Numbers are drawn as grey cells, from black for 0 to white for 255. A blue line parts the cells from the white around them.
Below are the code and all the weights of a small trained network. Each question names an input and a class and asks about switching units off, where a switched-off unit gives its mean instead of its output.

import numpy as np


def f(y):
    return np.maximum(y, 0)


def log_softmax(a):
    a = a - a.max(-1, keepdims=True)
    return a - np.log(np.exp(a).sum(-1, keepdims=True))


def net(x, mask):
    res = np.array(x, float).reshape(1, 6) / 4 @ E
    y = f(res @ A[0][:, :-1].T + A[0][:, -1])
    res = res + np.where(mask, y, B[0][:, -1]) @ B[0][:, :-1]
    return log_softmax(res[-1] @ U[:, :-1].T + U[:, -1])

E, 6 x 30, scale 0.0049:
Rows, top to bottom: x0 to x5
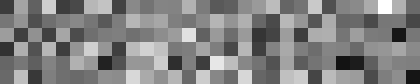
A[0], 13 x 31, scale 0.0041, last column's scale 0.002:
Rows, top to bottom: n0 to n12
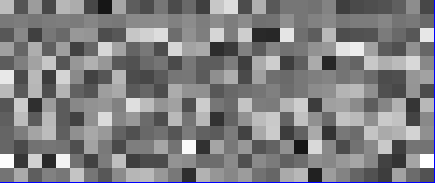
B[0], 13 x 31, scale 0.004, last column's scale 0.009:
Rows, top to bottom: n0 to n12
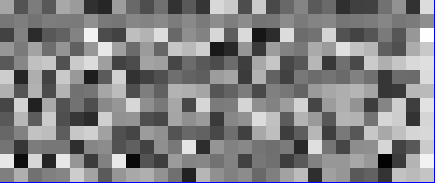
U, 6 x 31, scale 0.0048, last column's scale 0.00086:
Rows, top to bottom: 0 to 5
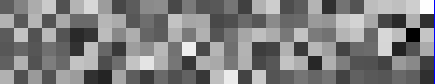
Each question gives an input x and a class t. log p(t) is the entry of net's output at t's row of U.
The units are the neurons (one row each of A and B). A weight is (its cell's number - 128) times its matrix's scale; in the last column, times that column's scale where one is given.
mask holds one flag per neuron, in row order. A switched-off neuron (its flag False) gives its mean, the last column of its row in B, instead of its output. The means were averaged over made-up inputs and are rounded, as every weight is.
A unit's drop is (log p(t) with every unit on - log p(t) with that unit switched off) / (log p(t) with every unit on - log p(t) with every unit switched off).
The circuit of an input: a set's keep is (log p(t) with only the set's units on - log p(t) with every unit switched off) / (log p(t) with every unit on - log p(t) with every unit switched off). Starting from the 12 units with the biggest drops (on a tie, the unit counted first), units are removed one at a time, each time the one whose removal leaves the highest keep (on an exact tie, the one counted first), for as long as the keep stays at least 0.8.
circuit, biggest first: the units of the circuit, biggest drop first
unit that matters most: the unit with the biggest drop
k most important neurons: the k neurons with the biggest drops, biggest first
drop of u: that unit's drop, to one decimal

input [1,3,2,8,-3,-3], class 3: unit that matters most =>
n12
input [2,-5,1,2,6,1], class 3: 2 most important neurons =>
n10, n8
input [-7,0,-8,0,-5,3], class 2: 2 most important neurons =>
n2, n8
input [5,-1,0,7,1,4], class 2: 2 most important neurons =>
n8, n7
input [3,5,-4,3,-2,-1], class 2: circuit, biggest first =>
n8, n7
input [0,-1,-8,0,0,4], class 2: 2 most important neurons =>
n8, n2
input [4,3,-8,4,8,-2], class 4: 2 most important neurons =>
n2, n7
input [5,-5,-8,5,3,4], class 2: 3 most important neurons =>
n7, n8, n11
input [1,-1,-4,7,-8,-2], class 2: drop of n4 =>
-0.1
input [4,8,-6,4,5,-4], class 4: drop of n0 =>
0.0
